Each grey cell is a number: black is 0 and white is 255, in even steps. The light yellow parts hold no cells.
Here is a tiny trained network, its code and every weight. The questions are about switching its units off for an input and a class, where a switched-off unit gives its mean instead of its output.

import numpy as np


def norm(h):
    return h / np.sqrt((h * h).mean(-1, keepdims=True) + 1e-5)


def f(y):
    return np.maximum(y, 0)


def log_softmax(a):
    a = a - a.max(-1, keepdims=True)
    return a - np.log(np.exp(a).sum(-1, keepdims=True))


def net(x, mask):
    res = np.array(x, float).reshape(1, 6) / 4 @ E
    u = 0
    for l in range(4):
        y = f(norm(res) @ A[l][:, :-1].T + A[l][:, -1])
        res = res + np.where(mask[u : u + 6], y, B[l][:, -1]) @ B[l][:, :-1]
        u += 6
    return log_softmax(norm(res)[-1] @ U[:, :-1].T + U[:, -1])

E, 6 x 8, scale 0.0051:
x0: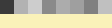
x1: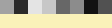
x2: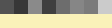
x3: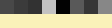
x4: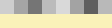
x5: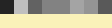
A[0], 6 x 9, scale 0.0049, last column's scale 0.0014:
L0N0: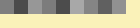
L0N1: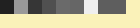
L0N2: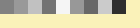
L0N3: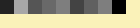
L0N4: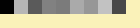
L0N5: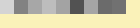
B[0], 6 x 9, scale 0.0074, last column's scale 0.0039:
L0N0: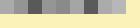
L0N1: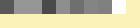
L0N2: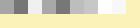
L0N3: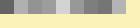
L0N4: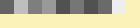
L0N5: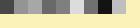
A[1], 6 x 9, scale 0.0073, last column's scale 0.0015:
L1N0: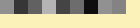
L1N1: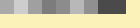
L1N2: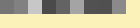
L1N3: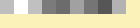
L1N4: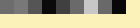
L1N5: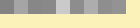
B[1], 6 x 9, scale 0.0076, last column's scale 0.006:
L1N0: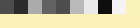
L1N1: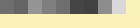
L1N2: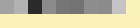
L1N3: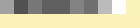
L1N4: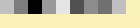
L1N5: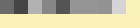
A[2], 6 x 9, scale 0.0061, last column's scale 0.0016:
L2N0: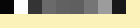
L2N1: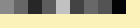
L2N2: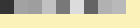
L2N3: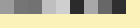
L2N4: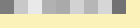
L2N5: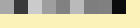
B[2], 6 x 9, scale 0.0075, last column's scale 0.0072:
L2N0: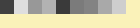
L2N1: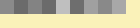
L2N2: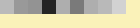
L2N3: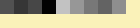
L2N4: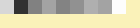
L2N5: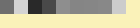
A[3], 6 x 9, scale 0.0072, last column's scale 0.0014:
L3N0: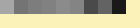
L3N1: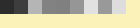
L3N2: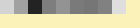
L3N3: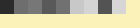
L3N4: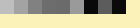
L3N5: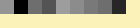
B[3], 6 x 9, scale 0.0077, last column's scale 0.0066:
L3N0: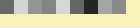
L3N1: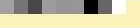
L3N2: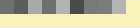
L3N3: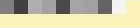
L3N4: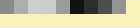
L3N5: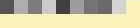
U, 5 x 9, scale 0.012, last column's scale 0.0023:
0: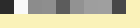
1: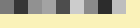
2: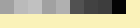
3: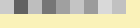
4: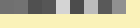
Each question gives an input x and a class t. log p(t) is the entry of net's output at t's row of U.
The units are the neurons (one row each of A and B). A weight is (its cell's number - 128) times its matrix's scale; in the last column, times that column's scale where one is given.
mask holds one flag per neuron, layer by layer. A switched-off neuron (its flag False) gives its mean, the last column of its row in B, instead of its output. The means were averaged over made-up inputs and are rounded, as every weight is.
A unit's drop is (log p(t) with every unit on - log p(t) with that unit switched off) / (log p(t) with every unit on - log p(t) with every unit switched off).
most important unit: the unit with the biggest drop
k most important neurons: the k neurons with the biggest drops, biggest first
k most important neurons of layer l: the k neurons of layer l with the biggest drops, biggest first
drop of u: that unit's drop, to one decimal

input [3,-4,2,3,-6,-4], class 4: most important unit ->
L1N4
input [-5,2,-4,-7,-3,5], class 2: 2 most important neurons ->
[L1N0, L1N1]
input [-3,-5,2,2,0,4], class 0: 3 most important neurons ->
[L2N0, L0N4, L0N3]
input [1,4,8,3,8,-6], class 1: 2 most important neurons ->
[L1N0, L3N5]
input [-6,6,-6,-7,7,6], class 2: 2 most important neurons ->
[L1N1, L3N4]
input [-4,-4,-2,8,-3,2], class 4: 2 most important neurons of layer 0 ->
[L0N1, L0N2]
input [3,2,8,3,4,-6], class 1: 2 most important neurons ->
[L1N0, L3N5]
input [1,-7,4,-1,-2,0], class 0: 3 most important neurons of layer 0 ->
[L0N4, L0N3, L0N1]
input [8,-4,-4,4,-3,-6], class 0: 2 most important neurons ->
[L0N2, L0N4]
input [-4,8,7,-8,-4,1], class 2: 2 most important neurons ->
[L1N0, L3N4]
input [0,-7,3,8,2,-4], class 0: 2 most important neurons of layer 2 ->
[L2N0, L2N4]
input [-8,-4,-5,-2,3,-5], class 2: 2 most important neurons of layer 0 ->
[L0N5, L0N1]
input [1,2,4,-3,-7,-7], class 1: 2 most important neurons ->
[L0N1, L3N5]
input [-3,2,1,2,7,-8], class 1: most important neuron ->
[L1N0]
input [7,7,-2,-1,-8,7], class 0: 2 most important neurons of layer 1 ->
[L1N0, L1N2]
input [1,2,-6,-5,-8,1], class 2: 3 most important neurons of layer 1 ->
[L1N0, L1N1, L1N3]
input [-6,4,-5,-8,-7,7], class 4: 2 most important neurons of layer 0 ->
[L0N2, L0N4]
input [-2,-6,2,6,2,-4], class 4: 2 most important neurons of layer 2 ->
[L2N1, L2N4]
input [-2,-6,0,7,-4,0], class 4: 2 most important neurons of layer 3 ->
[L3N5, L3N2]
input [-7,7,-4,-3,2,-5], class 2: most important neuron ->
[L3N4]
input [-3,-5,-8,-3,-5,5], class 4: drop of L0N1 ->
-0.1
